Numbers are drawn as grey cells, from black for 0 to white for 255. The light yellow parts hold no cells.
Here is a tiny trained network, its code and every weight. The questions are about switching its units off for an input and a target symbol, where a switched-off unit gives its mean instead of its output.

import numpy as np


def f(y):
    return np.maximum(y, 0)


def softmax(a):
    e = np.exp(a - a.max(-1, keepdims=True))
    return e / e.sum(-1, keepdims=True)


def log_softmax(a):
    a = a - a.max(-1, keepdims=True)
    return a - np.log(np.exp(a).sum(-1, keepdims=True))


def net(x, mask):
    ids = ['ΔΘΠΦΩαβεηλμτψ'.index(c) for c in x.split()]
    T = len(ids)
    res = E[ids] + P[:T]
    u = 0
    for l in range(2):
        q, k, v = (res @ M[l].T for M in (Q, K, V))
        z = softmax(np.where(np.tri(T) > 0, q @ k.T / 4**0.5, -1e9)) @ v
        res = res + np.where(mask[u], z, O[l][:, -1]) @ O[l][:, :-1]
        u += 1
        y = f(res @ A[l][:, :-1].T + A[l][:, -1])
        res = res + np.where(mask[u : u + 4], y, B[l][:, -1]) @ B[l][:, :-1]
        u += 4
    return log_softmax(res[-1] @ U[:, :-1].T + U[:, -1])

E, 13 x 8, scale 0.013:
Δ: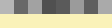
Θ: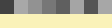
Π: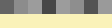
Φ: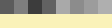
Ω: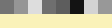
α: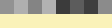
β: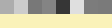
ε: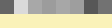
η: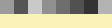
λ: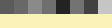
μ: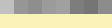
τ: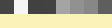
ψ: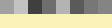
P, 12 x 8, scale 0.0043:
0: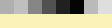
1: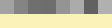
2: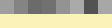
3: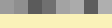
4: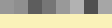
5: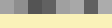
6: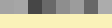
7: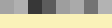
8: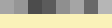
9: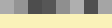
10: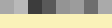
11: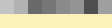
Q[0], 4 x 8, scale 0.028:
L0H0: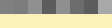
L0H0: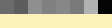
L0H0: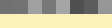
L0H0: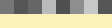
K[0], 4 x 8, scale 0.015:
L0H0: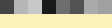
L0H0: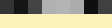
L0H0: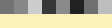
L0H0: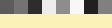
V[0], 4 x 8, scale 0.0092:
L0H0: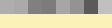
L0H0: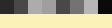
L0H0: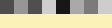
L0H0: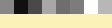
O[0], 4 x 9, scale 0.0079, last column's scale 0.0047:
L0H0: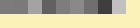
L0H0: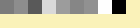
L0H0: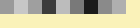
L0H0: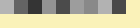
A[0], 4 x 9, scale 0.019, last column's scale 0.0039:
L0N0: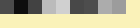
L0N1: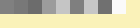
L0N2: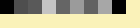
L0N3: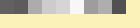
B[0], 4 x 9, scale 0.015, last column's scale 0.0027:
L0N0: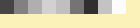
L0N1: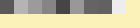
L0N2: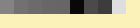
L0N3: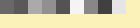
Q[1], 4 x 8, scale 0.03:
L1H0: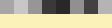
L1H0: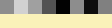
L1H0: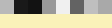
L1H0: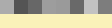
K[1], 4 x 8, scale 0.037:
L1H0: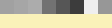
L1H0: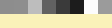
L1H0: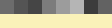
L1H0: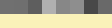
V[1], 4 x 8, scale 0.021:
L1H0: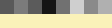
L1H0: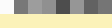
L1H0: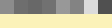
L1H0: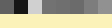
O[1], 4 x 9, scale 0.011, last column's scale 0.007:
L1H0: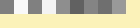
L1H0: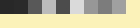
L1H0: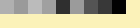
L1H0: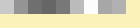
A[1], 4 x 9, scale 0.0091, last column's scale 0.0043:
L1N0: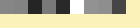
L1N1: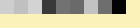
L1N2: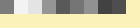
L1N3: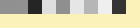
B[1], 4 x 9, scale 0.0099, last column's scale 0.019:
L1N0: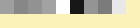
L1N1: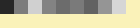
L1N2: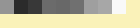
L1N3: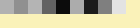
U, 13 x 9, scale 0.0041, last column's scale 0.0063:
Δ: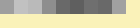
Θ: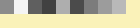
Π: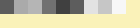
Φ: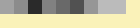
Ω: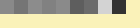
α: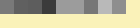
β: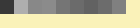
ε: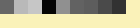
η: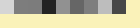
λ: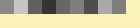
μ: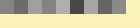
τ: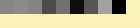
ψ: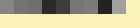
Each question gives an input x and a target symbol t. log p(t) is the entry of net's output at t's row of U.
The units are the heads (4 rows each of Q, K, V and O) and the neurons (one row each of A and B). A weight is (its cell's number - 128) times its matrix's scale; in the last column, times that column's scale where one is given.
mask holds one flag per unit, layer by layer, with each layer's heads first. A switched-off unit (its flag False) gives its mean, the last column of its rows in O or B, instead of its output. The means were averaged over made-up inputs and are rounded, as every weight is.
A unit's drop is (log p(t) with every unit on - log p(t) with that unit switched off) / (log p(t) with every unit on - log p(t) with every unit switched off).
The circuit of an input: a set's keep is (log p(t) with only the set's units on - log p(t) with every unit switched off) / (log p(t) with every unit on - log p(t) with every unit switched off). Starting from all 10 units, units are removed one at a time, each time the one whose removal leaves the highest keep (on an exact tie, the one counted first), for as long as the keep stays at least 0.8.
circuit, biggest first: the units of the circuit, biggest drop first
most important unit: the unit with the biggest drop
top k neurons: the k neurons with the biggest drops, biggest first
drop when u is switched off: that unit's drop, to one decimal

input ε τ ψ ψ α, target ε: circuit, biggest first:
L1H0, L0H0, L1N2
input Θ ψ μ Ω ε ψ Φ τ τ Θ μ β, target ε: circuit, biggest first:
L1H0, L0H0, L1N1
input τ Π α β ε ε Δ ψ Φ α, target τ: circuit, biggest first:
L1H0, L1N2
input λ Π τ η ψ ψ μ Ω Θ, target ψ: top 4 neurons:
L0N2, L1N0, L0N3, L0N0
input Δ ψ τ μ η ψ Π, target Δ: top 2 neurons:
L1N3, L1N0
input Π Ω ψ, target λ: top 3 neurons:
L0N1, L0N0, L1N3
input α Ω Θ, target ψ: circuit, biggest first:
L0H0, L0N2, L0N3
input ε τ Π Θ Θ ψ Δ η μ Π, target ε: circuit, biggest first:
L0H0, L1H0, L1N2
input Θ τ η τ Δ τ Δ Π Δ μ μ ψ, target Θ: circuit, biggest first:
L1H0, L0H0
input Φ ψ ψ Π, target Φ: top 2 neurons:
L1N2, L0N0
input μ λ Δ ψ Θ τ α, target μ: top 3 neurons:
L1N0, L1N3, L0N0
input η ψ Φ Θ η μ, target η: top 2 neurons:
L1N3, L1N0
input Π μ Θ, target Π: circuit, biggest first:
L1H0, L0H0, L1N1
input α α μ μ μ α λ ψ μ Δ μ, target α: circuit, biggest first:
L1H0
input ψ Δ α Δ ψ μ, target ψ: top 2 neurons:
L0N0, L1N0
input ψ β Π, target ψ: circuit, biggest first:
L0H0, L1H0, L1N0
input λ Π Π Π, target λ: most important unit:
L1N3
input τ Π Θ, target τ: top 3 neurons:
L1N2, L1N1, L0N3
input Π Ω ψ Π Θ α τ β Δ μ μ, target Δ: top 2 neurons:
L0N0, L1N2
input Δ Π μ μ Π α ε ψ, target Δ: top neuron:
L1N3
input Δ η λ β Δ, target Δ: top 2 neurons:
L1N3, L1N0
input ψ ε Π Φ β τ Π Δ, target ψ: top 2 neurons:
L0N0, L1N0
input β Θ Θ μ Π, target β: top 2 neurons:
L0N0, L1N2
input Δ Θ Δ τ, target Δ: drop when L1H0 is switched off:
1.1
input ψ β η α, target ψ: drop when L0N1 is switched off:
0.0
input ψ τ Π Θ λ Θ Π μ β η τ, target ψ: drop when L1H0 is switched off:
0.6
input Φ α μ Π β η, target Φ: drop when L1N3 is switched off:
0.1
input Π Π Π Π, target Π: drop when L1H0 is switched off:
0.9
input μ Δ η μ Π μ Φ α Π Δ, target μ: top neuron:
L1N0
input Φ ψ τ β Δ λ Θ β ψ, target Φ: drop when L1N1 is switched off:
0.1
